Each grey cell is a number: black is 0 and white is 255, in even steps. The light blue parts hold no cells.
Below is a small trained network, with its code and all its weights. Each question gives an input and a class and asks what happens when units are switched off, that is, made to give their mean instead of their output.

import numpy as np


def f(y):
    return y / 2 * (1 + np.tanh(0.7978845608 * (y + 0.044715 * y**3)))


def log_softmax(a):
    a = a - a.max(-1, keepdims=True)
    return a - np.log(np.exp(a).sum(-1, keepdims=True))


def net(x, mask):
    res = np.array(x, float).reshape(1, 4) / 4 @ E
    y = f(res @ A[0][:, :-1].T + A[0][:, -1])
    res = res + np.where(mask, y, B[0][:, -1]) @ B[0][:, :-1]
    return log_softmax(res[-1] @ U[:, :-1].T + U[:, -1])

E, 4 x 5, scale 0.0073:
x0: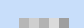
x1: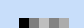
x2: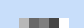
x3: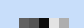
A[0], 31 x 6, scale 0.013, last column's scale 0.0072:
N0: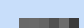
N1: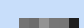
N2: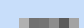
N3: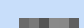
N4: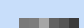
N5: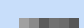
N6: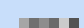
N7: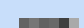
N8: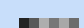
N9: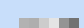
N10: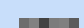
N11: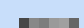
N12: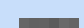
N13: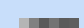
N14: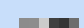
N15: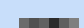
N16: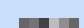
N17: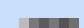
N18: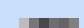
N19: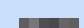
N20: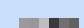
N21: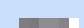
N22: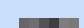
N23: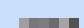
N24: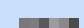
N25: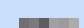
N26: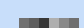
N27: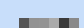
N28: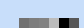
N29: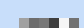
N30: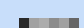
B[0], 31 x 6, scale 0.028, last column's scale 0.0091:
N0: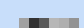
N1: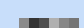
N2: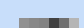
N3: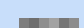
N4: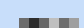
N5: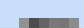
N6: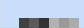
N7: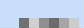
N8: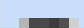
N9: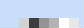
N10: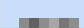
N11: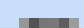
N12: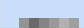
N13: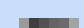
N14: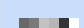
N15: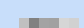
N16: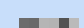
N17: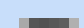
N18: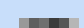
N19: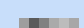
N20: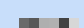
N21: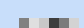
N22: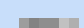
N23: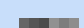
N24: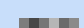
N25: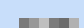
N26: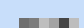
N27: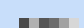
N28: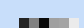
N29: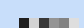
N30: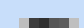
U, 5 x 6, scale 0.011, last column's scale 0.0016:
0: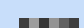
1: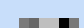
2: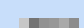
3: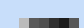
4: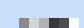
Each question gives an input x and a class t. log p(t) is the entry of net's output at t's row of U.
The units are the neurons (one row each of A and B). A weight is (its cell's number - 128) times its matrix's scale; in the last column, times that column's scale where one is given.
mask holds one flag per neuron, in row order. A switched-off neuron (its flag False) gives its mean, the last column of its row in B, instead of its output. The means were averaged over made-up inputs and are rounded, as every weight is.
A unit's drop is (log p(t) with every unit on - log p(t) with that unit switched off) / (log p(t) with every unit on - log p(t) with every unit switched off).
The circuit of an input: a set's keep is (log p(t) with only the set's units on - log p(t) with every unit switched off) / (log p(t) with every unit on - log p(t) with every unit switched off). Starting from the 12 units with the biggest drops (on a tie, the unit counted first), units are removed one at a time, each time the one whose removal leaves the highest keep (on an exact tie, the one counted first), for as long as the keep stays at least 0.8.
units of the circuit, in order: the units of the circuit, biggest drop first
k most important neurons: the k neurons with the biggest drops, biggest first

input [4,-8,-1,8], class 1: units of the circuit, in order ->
N26
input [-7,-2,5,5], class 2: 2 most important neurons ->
N15, N28
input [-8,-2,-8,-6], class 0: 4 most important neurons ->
N28, N9, N27, N14
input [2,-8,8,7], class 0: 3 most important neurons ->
N29, N6, N8
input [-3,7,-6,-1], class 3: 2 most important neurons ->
N8, N30
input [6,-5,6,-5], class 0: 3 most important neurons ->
N29, N6, N15
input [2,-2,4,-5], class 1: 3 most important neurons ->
N28, N20, N27
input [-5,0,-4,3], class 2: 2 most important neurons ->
N29, N15
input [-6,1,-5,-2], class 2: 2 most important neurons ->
N15, N29
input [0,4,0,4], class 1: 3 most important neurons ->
N16, N18, N17
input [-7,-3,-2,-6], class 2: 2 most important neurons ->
N15, N22
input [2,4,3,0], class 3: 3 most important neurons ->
N28, N7, N30
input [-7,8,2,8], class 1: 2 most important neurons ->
N26, N16
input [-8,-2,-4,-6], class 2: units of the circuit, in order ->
N15
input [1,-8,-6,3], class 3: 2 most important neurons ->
N18, N17
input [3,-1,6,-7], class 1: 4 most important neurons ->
N20, N28, N14, N27
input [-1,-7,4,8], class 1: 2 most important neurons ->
N26, N16
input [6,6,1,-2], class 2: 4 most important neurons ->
N9, N18, N17, N2
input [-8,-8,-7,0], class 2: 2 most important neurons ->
N15, N19
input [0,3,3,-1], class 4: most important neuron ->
N28
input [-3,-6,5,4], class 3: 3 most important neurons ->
N18, N28, N17
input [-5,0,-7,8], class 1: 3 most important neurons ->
N26, N16, N29
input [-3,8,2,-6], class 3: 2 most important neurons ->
N8, N30
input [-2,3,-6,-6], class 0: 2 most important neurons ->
N28, N27
